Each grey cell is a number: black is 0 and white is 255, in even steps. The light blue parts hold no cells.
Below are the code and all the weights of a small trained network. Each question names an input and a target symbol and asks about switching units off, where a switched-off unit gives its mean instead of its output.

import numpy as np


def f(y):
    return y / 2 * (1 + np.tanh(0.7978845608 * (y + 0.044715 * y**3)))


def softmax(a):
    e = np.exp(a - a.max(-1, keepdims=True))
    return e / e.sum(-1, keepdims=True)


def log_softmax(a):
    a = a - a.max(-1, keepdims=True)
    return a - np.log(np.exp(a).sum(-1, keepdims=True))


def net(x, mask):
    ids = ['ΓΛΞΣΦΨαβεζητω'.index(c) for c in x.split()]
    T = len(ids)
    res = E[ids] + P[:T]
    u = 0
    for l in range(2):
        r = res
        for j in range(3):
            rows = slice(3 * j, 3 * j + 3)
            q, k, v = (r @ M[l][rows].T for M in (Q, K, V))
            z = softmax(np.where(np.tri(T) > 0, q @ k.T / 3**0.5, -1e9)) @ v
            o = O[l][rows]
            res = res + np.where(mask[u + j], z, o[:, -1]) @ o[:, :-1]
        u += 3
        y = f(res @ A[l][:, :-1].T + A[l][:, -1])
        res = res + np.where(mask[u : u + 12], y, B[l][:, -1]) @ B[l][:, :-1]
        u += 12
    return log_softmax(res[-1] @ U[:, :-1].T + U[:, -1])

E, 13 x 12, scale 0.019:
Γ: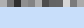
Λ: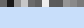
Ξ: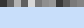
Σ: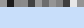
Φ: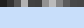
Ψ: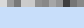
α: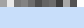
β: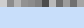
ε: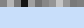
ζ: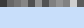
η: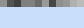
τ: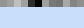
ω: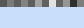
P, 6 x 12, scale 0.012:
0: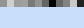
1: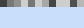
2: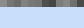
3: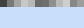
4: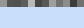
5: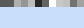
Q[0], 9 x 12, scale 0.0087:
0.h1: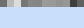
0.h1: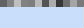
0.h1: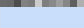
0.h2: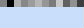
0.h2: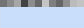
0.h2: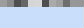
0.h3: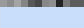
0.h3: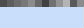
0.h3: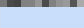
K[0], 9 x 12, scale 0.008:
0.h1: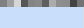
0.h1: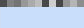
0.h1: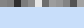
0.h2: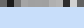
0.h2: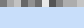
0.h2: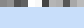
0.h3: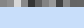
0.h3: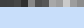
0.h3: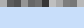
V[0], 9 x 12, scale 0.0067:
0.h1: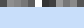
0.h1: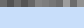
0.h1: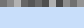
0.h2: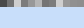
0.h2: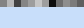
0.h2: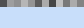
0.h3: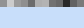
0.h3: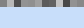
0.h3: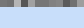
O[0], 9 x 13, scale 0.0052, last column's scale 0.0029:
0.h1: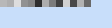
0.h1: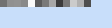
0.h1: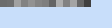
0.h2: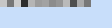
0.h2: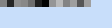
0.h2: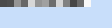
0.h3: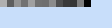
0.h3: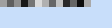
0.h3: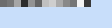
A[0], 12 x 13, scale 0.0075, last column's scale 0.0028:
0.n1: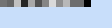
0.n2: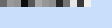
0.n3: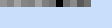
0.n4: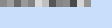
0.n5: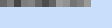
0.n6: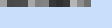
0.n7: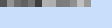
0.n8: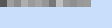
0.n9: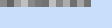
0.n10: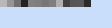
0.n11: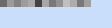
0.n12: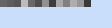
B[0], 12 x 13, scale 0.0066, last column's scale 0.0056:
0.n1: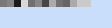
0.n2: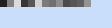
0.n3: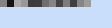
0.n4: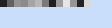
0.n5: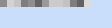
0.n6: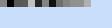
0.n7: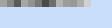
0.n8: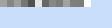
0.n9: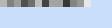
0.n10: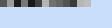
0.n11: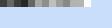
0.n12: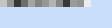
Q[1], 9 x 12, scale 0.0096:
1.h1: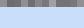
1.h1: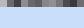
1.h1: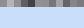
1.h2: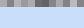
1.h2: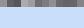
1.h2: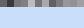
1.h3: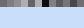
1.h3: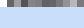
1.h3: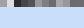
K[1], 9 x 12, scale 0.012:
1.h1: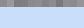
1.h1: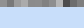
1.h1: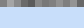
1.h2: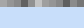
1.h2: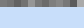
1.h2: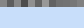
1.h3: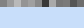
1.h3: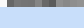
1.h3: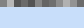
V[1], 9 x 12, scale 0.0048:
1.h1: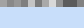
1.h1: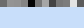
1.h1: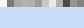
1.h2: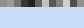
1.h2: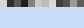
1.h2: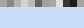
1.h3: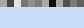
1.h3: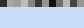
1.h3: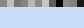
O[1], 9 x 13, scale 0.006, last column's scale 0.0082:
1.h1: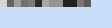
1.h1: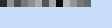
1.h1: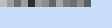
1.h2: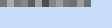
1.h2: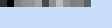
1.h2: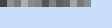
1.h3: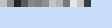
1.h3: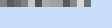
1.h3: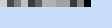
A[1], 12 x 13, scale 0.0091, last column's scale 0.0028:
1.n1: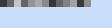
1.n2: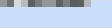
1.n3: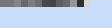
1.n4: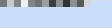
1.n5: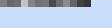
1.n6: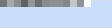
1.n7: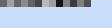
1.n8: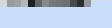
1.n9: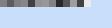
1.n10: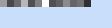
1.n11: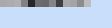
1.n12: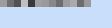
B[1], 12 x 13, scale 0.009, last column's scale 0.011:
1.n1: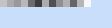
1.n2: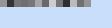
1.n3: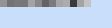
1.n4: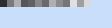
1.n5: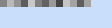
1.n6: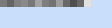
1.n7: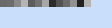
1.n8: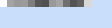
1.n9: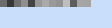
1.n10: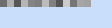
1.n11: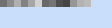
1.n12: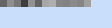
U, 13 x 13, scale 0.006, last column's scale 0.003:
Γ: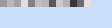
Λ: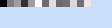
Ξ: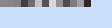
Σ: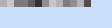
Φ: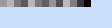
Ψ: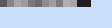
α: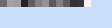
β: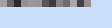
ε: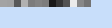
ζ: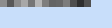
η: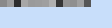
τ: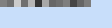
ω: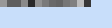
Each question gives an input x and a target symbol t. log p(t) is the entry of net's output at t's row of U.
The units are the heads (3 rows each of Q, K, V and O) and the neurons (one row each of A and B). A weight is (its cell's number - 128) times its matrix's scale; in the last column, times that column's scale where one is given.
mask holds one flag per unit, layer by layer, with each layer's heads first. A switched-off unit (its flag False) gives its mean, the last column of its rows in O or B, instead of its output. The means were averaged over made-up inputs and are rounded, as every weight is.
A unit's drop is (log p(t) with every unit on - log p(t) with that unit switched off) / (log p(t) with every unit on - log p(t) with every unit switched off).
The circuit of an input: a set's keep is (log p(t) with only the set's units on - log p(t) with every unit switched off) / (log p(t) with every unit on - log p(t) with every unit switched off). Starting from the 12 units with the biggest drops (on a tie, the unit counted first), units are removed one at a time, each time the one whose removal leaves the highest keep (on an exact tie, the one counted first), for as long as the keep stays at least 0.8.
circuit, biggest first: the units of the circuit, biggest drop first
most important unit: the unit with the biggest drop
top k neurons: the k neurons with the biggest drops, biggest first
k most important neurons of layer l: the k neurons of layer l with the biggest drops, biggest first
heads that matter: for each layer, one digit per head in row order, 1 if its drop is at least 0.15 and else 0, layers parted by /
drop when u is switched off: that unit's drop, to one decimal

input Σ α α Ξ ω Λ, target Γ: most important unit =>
0.h2
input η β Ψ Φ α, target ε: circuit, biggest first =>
(0.h2; 1.n7)
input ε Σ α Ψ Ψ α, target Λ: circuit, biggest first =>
(1.n1; 1.n8)
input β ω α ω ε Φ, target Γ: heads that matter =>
011 / 001
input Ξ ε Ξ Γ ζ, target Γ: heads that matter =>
001 / 000
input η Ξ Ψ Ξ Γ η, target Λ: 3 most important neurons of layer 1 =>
(1.n1; 1.n8; 1.n3)
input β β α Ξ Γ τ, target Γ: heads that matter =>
010 / 001
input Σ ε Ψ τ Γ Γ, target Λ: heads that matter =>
011 / 000
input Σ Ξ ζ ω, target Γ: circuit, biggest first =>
(1.h3; 1.n1; 1.n4)
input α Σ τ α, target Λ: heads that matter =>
010 / 000
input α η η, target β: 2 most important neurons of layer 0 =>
(0.n6; 0.n12)
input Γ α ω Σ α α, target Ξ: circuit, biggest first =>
(1.n1; 0.n9)
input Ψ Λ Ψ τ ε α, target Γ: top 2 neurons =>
(0.n4; 1.n1)
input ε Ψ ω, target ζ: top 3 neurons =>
(1.n7; 1.n2; 1.n8)
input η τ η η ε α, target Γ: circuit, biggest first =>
(0.h2; 0.n4; 1.n4)
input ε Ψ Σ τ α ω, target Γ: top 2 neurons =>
(1.n1; 0.n9)
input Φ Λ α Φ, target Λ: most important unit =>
0.n12
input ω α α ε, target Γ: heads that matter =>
001 / 001
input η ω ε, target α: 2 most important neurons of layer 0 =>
(0.n10; 0.n4)
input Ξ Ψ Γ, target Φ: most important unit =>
1.n5
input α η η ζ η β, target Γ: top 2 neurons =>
(0.n9; 1.n1)
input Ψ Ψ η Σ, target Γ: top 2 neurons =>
(1.n1; 0.n10)
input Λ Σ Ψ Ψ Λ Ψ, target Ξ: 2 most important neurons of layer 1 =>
(1.n1; 1.n4)
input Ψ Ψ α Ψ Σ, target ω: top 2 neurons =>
(0.n6; 1.n9)
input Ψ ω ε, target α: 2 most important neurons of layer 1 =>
(1.n1; 1.n7)
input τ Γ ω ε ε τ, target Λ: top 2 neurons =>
(1.n1; 1.n8)
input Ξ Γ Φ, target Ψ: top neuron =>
(1.n7)
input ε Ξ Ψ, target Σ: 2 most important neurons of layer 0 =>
(0.n4; 0.n11)
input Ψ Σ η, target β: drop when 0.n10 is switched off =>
0.2
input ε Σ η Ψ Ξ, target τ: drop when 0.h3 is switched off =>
-0.1
